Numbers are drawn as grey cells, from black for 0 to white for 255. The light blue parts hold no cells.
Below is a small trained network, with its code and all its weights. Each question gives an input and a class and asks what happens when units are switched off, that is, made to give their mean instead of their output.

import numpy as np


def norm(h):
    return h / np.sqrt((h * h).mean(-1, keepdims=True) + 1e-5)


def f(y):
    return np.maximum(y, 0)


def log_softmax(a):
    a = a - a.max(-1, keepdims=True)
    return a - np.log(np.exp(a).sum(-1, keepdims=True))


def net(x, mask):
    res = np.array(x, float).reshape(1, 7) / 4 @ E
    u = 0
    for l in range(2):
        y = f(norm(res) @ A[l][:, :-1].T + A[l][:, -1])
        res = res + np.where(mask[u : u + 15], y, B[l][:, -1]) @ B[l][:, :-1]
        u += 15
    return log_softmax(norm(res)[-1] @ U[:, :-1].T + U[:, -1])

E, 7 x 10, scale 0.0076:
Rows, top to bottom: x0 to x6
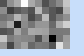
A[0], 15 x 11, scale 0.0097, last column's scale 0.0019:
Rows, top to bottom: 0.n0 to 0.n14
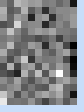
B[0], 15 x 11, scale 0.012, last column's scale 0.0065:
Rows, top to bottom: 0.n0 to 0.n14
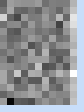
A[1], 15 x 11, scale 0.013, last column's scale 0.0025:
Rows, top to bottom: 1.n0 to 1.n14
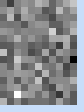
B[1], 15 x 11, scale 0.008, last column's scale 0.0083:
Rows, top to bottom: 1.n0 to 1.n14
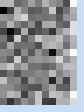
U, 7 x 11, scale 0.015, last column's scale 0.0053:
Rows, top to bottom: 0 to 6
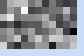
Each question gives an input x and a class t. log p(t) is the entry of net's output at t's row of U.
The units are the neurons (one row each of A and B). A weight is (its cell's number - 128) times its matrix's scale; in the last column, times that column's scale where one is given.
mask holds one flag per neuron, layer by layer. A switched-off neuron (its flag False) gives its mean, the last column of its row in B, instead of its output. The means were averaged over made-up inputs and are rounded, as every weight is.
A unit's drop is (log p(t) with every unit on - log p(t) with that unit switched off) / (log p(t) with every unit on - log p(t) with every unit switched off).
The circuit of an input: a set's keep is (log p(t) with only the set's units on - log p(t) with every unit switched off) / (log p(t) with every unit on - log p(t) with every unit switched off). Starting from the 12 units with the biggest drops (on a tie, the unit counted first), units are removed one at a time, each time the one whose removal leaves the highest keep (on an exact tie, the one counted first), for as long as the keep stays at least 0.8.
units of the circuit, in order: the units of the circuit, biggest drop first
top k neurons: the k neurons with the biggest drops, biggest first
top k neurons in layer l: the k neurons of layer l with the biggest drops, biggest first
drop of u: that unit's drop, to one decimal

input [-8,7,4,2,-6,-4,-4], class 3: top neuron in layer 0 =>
(0.n10)
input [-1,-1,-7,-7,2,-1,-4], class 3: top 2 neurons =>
(0.n10, 1.n4)
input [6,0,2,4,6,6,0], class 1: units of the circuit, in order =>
(0.n14, 1.n2, 0.n10)
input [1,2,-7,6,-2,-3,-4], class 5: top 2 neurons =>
(0.n10, 1.n7)
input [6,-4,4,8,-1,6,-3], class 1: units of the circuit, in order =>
(1.n1, 1.n2)
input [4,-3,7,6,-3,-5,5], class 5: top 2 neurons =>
(0.n10, 1.n1)
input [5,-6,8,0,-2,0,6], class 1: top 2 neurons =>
(0.n14, 1.n1)
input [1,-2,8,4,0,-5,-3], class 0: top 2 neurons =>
(0.n9, 0.n14)
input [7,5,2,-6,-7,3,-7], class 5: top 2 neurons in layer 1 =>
(1.n13, 1.n8)
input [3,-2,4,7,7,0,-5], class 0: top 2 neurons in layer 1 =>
(1.n1, 1.n2)
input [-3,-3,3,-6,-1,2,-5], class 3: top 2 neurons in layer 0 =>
(0.n10, 0.n5)
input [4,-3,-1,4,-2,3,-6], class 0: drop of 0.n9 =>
0.2
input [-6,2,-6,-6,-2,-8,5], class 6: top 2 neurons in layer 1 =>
(1.n13, 1.n4)
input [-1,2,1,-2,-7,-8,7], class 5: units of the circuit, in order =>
(0.n10)
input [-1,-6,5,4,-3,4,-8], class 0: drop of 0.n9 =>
0.4
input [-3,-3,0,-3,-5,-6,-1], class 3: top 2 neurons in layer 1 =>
(1.n7, 1.n14)
